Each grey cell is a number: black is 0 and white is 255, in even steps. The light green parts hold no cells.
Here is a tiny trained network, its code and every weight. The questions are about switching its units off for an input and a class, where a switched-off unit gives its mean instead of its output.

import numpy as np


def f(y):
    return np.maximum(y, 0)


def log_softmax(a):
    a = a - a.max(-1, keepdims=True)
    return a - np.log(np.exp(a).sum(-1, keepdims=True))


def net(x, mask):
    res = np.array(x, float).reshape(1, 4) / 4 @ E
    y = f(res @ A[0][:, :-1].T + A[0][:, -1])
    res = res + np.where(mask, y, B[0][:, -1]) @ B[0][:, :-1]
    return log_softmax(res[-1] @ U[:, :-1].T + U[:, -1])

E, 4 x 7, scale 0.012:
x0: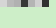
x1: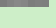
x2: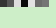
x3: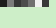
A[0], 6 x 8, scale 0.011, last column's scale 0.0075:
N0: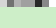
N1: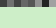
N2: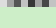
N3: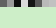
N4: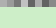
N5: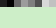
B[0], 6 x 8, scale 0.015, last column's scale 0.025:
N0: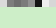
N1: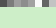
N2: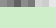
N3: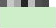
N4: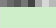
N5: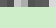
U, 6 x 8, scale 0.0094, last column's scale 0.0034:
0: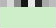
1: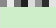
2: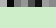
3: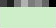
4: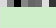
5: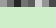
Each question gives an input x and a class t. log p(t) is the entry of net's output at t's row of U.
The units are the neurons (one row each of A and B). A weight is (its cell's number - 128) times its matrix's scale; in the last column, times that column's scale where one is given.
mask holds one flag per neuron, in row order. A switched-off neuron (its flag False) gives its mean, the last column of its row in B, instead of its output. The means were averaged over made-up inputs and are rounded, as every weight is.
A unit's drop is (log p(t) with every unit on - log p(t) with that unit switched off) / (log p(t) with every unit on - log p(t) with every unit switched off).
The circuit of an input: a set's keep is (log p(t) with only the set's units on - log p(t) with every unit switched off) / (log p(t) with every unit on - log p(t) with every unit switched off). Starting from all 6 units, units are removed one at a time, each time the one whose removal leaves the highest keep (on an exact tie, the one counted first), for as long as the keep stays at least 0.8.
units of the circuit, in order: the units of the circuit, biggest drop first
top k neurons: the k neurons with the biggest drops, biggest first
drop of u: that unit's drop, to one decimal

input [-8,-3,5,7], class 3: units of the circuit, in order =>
[N5]
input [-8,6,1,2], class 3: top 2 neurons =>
[N5, N0]
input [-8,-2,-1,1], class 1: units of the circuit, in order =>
[N3, N0]
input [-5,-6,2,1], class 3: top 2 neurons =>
[N0, N5]
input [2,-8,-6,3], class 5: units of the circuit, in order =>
[N2, N0]
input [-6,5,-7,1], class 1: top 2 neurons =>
[N3, N0]
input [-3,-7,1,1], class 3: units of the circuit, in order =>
[N0, N5]
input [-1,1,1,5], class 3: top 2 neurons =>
[N3, N2]
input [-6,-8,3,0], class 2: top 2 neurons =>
[N5, N1]
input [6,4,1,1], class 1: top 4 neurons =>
[N0, N2, N4, N5]
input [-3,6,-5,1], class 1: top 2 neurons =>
[N3, N0]
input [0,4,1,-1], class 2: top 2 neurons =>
[N3, N2]
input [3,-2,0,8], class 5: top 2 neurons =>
[N3, N5]
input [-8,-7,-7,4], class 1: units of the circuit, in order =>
[N3]
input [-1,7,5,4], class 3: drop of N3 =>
1.1
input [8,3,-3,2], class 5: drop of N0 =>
0.2
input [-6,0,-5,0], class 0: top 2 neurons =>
[N3, N1]
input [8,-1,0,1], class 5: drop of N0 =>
0.3
